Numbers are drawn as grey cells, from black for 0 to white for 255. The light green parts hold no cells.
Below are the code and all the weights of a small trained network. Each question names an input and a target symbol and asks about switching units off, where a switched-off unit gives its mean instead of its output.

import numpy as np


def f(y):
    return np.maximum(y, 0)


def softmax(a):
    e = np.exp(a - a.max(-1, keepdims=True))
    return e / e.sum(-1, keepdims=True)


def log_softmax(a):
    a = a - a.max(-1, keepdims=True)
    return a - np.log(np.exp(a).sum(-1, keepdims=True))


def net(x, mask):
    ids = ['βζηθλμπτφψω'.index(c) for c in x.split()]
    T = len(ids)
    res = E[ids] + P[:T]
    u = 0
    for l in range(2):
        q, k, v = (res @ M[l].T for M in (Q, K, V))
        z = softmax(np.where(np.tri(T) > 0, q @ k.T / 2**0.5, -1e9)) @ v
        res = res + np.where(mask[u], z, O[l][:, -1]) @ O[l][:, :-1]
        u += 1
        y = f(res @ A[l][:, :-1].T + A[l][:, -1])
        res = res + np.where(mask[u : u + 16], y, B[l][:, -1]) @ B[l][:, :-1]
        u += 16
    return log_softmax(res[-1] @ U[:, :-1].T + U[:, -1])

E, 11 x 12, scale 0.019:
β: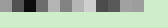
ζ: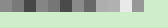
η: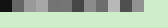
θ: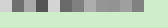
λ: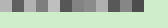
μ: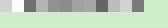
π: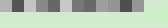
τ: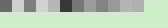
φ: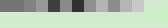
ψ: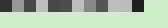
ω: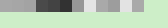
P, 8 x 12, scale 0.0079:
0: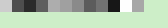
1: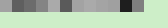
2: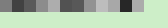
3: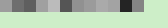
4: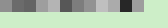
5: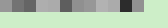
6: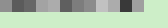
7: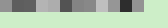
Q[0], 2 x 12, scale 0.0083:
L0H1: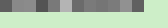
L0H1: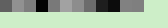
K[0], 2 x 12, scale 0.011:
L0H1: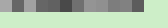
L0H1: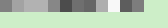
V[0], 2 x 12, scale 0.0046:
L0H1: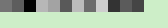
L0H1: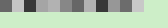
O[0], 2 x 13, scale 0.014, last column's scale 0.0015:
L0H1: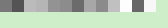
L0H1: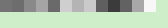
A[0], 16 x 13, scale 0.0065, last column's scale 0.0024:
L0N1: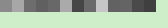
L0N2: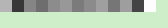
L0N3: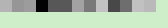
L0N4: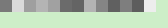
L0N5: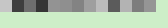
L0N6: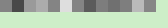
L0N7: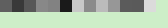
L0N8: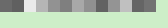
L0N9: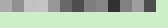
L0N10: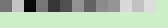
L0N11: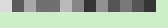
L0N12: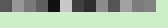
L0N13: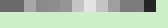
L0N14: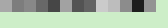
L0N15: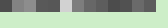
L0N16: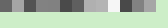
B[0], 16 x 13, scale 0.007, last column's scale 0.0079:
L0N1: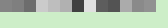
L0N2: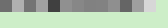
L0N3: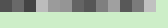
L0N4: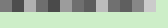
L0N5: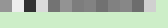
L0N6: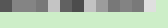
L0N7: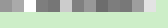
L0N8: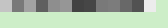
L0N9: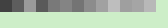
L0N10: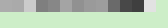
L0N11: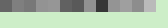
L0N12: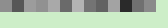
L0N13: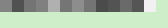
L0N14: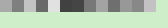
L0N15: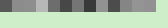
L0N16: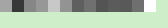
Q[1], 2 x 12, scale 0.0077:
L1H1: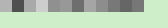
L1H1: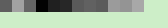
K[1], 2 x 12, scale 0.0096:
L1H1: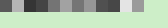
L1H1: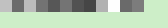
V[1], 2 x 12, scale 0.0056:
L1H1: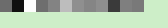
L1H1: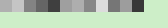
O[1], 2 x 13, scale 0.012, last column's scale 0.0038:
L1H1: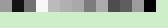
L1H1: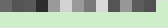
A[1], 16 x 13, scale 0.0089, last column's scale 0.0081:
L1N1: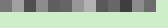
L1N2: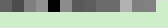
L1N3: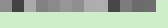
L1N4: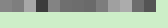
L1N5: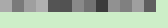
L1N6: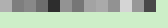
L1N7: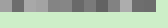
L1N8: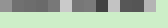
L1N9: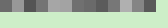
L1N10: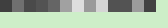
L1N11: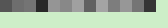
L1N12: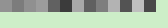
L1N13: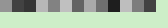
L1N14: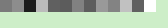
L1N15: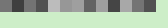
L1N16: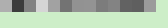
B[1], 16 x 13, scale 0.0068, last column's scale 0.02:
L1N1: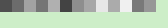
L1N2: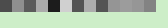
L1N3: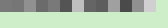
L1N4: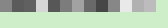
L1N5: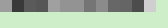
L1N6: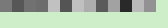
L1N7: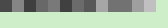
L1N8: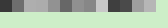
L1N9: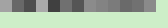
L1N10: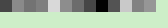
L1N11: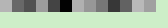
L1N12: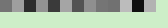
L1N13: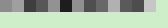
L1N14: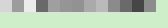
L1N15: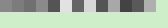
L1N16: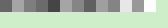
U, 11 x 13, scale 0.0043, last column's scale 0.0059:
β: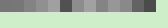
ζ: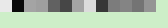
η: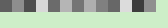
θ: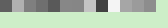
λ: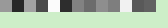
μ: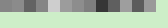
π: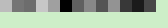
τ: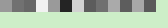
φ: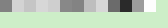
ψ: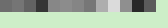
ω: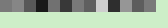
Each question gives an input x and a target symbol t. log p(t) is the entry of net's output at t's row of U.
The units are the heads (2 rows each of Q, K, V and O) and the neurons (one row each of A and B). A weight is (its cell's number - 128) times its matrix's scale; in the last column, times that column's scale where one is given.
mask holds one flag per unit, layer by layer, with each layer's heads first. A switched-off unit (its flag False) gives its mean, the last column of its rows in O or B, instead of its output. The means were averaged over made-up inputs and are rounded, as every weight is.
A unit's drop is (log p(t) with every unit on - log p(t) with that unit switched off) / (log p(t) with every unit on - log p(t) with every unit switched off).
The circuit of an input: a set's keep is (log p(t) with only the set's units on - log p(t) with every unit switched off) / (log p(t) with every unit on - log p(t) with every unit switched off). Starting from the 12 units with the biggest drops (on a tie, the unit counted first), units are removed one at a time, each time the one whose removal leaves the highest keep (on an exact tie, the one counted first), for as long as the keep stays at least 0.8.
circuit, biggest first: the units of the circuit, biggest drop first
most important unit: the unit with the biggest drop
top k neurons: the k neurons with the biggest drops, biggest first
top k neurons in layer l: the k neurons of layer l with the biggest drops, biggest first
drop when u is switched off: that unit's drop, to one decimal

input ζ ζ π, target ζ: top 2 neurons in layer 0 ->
[L0N10, L0N5]
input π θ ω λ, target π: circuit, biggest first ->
[L1H1, L0H1, L0N11, L0N3]
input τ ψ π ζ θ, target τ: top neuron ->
[L1N13]
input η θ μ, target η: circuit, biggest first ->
[L1H1, L1N12, L1N16]
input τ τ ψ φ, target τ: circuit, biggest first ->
[L1H1, L0H1, L1N13, L0N4]
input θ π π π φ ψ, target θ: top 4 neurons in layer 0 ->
[L0N5, L0N7, L0N13, L0N3]
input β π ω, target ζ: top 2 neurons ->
[L0N5, L1N6]
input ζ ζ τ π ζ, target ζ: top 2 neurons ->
[L1N11, L0N10]
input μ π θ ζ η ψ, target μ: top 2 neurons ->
[L1N10, L0N10]
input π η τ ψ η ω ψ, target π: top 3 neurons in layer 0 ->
[L0N11, L0N10, L0N3]
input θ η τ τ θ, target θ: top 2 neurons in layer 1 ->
[L1N4, L1N5]
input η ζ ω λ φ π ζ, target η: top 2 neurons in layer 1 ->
[L1N12, L1N16]
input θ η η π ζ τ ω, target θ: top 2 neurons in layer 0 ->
[L0N5, L0N7]
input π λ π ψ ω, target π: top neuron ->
[L1N16]
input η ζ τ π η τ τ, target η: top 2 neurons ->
[L1N12, L1N16]
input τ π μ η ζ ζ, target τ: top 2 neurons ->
[L1N13, L1N3]
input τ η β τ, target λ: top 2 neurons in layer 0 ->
[L0N8, L0N13]
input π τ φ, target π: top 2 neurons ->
[L0N11, L1N16]
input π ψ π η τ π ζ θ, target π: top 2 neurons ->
[L1N16, L0N11]
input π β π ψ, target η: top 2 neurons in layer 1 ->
[L1N2, L1N13]
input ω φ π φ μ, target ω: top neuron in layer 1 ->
[L1N11]
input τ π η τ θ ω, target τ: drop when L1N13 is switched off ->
0.2
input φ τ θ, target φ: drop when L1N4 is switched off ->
0.1
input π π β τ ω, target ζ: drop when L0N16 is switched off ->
0.1
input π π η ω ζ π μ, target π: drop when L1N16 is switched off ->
0.3
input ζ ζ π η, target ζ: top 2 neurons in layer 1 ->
[L1N11, L1N15]
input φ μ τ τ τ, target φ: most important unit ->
L0N10
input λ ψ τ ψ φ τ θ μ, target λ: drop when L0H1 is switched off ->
1.0
